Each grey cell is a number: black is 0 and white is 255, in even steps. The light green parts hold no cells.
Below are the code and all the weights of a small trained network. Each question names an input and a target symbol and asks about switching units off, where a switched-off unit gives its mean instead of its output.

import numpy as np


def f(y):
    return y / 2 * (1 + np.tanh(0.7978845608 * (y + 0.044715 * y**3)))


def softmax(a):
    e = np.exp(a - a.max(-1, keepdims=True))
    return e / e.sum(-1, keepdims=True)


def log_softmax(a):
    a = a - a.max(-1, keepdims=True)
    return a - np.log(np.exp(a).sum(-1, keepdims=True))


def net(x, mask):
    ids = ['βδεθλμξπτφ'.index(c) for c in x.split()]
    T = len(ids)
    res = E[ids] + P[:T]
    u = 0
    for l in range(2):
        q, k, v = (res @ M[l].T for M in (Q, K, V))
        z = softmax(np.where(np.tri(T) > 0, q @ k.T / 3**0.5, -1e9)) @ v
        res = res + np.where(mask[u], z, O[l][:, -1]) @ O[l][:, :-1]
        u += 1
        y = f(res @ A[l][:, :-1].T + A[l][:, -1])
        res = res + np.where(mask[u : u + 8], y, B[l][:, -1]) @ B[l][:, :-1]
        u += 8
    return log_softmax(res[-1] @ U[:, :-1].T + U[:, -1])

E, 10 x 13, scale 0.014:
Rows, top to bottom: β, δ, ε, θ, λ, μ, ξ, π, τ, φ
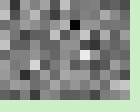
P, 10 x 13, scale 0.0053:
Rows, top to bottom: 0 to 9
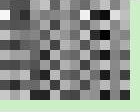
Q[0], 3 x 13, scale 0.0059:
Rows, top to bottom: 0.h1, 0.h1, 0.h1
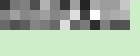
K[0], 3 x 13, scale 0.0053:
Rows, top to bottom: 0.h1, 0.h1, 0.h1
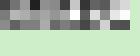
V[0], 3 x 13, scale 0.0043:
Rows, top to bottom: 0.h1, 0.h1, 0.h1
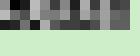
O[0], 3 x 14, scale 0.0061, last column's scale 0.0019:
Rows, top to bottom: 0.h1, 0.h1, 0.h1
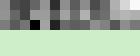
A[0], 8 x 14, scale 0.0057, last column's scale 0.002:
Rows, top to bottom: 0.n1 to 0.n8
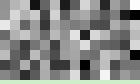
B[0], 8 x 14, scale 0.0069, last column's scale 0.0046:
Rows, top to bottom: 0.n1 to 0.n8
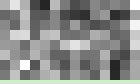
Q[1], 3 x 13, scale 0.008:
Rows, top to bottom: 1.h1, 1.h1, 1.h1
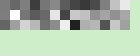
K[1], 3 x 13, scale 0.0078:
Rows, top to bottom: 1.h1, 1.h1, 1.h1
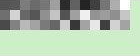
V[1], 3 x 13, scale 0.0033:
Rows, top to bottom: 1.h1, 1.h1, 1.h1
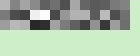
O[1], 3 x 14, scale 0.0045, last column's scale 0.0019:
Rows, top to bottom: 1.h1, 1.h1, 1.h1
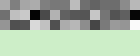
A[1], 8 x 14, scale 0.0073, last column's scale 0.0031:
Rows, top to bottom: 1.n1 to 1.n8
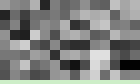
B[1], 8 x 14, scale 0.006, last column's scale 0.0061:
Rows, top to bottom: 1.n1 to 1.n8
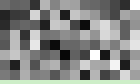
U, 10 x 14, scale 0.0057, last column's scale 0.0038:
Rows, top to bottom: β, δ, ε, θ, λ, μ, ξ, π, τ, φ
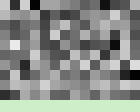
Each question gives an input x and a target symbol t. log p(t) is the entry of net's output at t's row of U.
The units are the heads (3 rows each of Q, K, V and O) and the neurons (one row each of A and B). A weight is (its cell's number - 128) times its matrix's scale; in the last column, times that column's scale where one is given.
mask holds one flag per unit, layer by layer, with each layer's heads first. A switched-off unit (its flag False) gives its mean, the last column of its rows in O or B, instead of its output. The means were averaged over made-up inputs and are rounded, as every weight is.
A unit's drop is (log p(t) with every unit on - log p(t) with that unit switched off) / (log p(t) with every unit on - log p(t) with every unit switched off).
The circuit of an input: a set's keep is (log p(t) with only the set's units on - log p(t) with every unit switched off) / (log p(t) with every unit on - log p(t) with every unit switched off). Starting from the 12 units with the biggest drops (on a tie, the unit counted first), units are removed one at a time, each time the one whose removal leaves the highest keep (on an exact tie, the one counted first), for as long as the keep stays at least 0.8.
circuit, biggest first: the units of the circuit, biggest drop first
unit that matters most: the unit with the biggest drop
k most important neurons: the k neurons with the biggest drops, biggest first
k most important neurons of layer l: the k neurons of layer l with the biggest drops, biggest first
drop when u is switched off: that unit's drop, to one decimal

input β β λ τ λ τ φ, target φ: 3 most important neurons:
[1.n7; 0.n7; 1.n5]
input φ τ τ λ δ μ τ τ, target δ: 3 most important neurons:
[0.n2; 1.n5; 1.n7]
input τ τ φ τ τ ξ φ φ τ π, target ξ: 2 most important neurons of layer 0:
[0.n4; 0.n7]
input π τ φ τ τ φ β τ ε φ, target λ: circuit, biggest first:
[1.n5; 0.n1]
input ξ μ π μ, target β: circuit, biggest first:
[1.n5; 1.n4]
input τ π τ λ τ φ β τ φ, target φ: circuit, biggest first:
[0.n7; 1.n7; 0.h1; 1.n5]
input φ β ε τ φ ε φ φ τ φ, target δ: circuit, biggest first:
[1.n5; 1.n7; 0.n1]
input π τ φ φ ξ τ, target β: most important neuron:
[1.n1]
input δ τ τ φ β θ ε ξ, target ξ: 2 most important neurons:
[1.n4; 0.n5]
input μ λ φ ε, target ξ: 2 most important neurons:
[1.n4; 0.n4]
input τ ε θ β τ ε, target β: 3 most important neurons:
[1.n5; 1.n1; 0.n1]
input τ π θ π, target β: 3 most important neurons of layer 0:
[0.n6; 0.n1; 0.n5]
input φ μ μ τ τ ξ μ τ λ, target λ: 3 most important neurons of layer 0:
[0.n6; 0.n8; 0.n7]
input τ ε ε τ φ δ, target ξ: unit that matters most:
1.n4
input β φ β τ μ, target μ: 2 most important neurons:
[1.n2; 1.n8]
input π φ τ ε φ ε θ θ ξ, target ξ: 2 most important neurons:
[1.n4; 0.n7]
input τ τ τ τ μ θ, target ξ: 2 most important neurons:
[1.n4; 0.n4]
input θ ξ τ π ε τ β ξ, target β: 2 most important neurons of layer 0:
[0.n1; 0.n3]
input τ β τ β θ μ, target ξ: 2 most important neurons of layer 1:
[1.n4; 1.n6]
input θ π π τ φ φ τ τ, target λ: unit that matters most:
1.h1
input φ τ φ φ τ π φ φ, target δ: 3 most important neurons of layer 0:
[0.n1; 0.n7; 0.n8]
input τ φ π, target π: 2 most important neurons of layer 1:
[1.n6; 1.n3]
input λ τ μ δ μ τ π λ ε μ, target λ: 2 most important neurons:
[1.n5; 0.n1]
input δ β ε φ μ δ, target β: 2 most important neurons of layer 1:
[1.n4; 1.n1]
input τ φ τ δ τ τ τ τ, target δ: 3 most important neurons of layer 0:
[0.n2; 0.n1; 0.n4]
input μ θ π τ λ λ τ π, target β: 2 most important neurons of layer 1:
[1.n4; 1.n8]
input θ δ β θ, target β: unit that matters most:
1.h1
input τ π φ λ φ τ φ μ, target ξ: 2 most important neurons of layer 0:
[0.n1; 0.n4]
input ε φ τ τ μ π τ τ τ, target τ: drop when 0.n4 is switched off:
0.6
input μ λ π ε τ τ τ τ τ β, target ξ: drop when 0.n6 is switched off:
0.0
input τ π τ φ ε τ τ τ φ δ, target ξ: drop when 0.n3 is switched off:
0.0
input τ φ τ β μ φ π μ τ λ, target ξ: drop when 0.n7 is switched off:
0.1
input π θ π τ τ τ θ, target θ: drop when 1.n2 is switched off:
0.5
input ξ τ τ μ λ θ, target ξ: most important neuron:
[1.n4]
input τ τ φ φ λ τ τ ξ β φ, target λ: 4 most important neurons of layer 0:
[0.n7; 0.n1; 0.n5; 0.n4]
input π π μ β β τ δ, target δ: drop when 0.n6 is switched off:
0.5
